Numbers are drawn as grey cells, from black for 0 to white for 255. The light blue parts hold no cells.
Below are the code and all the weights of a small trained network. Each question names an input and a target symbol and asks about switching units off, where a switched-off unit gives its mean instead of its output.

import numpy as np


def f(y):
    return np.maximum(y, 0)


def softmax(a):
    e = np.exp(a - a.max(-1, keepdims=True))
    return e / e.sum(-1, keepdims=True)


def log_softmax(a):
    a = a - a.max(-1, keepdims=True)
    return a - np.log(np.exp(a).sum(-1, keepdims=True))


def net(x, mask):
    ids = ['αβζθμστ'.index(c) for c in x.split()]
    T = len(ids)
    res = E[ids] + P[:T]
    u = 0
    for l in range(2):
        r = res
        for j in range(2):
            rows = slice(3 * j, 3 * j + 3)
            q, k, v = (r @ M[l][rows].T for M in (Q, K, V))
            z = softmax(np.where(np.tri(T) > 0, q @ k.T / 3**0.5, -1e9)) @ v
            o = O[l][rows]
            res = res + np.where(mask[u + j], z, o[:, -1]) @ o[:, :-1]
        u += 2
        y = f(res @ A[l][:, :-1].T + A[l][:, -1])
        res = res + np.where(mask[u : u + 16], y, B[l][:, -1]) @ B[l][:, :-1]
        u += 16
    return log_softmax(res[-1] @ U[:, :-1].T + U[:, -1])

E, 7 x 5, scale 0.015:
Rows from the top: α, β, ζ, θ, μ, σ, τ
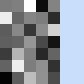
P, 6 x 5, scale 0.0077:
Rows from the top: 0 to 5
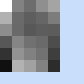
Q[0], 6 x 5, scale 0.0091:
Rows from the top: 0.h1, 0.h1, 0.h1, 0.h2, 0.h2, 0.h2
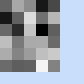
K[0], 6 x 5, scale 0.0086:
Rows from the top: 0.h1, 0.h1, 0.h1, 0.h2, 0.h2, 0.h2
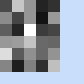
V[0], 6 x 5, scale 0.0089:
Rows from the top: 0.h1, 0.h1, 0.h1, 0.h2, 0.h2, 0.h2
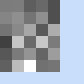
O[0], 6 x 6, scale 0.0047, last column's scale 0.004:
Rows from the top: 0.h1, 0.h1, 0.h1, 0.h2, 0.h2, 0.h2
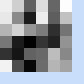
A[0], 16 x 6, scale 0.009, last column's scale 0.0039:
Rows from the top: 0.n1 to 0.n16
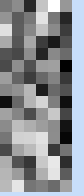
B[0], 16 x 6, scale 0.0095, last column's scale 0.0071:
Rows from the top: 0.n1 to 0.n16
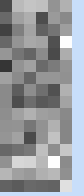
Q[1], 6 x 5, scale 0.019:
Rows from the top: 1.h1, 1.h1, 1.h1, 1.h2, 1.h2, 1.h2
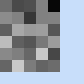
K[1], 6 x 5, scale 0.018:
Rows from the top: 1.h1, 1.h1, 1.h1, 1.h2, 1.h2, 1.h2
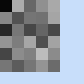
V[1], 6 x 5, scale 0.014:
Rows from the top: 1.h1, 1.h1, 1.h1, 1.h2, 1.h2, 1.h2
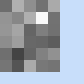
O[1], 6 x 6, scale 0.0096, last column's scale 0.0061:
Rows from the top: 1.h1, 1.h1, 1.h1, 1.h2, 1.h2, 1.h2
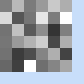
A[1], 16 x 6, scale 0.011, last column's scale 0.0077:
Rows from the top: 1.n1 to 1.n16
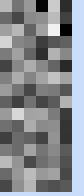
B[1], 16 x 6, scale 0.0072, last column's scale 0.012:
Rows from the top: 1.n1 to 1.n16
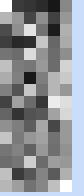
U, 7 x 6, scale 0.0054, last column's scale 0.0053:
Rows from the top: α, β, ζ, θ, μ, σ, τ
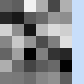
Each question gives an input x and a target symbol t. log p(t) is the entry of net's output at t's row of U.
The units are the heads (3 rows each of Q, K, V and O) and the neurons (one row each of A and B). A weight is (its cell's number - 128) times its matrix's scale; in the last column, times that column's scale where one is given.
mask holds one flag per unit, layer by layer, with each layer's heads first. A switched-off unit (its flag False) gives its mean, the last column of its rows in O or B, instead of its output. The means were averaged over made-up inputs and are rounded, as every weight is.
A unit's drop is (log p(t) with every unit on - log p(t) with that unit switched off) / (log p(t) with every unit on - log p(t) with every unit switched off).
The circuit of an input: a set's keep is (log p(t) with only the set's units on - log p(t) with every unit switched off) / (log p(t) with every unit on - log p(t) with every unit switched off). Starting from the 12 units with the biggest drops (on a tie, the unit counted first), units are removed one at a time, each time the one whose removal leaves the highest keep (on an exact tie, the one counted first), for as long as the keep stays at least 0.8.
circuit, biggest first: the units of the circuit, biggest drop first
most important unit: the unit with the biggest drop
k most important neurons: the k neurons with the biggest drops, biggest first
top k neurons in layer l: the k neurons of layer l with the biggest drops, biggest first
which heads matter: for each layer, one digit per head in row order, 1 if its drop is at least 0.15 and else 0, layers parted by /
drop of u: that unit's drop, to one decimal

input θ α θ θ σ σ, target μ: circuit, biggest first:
(0.h2; 1.h1)
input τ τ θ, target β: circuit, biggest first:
(1.h1; 1.h2; 1.n9; 0.h2)
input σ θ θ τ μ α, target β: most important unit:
0.n13
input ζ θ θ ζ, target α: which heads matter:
11 / 10
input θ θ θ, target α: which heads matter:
01 / 01
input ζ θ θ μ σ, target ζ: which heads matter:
11 / 10
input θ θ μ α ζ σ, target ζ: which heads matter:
00 / 10
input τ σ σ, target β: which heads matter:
11 / 11
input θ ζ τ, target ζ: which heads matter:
00 / 10
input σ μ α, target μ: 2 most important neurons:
(1.n4; 0.n5)
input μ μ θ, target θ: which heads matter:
00 / 10
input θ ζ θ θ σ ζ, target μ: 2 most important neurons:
(0.n16; 0.n1)
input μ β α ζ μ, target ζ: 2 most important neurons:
(0.n1; 0.n14)
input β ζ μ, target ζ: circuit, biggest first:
(1.h1; 0.n1)
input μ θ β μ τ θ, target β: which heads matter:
01 / 11
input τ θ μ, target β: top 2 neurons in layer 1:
(1.n9; 1.n4)
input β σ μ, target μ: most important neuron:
(1.n4)
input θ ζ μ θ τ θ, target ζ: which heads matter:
01 / 10
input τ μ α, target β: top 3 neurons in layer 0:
(0.n8; 0.n5; 0.n1)
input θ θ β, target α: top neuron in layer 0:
(0.n4)
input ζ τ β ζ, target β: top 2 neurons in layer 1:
(1.n9; 1.n7)
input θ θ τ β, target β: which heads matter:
00 / 11
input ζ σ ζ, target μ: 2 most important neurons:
(0.n1; 0.n16)
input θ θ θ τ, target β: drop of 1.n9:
0.3
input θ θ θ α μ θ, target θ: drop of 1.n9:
0.2
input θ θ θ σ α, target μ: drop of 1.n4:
0.2
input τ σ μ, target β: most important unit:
0.h2
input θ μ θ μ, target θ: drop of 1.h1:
0.9
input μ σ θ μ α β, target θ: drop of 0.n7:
-0.1
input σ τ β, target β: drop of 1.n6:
0.0
